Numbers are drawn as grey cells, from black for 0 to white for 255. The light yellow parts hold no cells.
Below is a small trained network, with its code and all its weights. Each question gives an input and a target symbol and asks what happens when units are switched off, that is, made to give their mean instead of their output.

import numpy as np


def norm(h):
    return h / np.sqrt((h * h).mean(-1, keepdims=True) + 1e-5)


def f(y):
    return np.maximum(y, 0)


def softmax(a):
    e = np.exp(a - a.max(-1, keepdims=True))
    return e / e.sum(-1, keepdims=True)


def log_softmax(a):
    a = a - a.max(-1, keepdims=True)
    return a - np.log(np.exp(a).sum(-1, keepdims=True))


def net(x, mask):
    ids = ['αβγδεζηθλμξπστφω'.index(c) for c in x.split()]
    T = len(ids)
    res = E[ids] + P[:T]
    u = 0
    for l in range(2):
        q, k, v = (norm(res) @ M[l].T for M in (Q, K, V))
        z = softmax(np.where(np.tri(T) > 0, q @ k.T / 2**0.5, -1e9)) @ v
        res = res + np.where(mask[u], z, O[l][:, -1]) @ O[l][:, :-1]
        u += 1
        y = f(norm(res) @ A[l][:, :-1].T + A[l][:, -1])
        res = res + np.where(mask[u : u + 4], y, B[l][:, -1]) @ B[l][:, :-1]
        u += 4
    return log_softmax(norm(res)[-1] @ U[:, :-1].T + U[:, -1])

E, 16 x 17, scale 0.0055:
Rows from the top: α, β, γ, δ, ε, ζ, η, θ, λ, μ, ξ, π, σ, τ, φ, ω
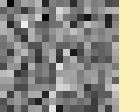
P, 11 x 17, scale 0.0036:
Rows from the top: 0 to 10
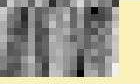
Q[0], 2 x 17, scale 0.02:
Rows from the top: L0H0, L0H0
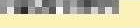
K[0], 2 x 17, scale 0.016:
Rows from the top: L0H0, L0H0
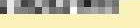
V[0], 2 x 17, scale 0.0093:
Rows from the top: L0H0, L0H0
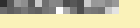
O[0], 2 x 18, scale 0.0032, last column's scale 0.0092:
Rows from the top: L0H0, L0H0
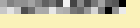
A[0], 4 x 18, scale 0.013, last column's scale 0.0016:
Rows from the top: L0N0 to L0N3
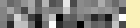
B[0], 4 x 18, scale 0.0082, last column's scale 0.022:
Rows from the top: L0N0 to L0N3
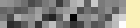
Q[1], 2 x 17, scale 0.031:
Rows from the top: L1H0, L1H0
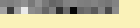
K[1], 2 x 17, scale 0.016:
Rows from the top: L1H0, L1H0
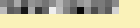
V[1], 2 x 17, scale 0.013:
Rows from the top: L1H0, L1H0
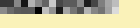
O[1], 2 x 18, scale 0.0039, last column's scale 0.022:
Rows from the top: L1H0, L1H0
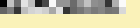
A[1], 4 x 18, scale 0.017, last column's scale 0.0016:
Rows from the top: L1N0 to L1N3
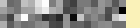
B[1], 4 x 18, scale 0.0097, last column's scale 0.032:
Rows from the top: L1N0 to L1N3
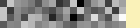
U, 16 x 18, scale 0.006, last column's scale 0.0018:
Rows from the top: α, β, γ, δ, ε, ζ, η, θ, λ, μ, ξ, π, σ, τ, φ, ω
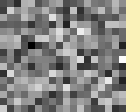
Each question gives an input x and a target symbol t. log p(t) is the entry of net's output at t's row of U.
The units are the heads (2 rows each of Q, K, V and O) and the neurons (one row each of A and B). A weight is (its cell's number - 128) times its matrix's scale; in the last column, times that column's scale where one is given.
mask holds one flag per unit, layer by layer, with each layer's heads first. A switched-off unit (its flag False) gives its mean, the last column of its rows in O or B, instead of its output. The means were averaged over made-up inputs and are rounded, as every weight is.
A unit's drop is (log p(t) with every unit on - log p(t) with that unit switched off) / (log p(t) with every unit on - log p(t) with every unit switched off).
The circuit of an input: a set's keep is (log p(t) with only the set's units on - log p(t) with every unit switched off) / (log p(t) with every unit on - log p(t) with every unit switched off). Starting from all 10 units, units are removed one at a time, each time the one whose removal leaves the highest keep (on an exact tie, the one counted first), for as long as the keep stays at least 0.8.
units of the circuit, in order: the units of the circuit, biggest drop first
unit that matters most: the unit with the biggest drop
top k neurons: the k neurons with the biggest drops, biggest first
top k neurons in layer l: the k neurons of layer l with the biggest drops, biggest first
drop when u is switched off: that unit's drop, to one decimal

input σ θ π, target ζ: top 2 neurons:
L0N3, L0N2
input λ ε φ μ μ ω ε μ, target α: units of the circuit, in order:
L0N2, L1N2
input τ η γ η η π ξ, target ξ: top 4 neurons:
L0N3, L0N2, L1N2, L1N1
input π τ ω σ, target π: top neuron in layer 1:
L1N3
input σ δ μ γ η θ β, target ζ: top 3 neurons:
L0N3, L0N2, L1N2
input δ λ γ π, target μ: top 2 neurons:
L0N3, L1N0
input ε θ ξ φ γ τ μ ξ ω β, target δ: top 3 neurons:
L0N2, L1N2, L0N3
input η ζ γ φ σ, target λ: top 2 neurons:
L0N2, L1N2
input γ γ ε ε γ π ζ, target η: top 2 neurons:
L0N3, L0N2
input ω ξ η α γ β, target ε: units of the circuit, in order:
L0N2, L1N2, L0N3, L1N1
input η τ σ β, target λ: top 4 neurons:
L0N2, L0N0, L1N2, L0N3
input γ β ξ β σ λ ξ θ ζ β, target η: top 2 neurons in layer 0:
L0N3, L0N2
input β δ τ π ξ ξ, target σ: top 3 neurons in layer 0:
L0N3, L0N2, L0N1
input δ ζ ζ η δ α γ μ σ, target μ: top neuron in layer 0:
L0N3
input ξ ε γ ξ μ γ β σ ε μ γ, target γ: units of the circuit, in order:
L0N2, L1N2
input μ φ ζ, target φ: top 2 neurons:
L1N2, L0N3
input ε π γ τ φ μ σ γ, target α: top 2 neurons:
L0N2, L1N2
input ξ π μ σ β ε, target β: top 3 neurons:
L0N2, L0N3, L1N0
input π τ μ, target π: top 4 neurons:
L0N3, L0N2, L1N3, L1N2
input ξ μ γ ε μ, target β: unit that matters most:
L1H0
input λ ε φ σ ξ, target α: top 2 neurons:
L0N2, L1N2
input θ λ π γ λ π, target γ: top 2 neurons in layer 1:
L1N2, L1N0
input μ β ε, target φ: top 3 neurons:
L0N2, L1N2, L0N3
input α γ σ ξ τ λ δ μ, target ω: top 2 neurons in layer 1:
L1N1, L1N2
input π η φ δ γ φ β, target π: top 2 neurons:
L0N3, L0N2
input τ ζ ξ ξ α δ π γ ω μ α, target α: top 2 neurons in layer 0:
L0N3, L0N2
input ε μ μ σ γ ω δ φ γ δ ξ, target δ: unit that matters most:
L0H0
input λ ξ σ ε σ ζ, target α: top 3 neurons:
L0N2, L1N2, L1N1
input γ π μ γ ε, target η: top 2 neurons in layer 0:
L0N3, L0N2
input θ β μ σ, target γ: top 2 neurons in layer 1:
L1N2, L1N0
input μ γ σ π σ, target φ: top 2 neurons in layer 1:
L1N2, L1N3
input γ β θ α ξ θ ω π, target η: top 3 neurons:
L0N3, L0N2, L1N2
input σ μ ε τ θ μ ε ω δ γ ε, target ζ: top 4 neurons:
L0N3, L0N2, L1N2, L1N1
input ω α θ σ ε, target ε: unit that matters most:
L1N2
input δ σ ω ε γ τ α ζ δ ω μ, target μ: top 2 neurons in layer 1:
L1N0, L1N1
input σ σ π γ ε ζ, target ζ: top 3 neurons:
L0N3, L0N2, L1N2
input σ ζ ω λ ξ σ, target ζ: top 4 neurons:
L0N3, L0N2, L1N2, L1N1
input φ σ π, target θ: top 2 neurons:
L0N2, L1N2
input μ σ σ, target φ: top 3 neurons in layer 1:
L1N2, L1N3, L1N1
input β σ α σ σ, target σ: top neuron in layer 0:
L0N3
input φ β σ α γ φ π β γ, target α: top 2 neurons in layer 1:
L1N2, L1N0
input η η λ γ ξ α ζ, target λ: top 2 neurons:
L0N2, L1N2
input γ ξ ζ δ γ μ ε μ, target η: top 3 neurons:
L0N3, L0N2, L1N2
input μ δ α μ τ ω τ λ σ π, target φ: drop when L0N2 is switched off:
0.9
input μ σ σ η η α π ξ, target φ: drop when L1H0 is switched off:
0.8
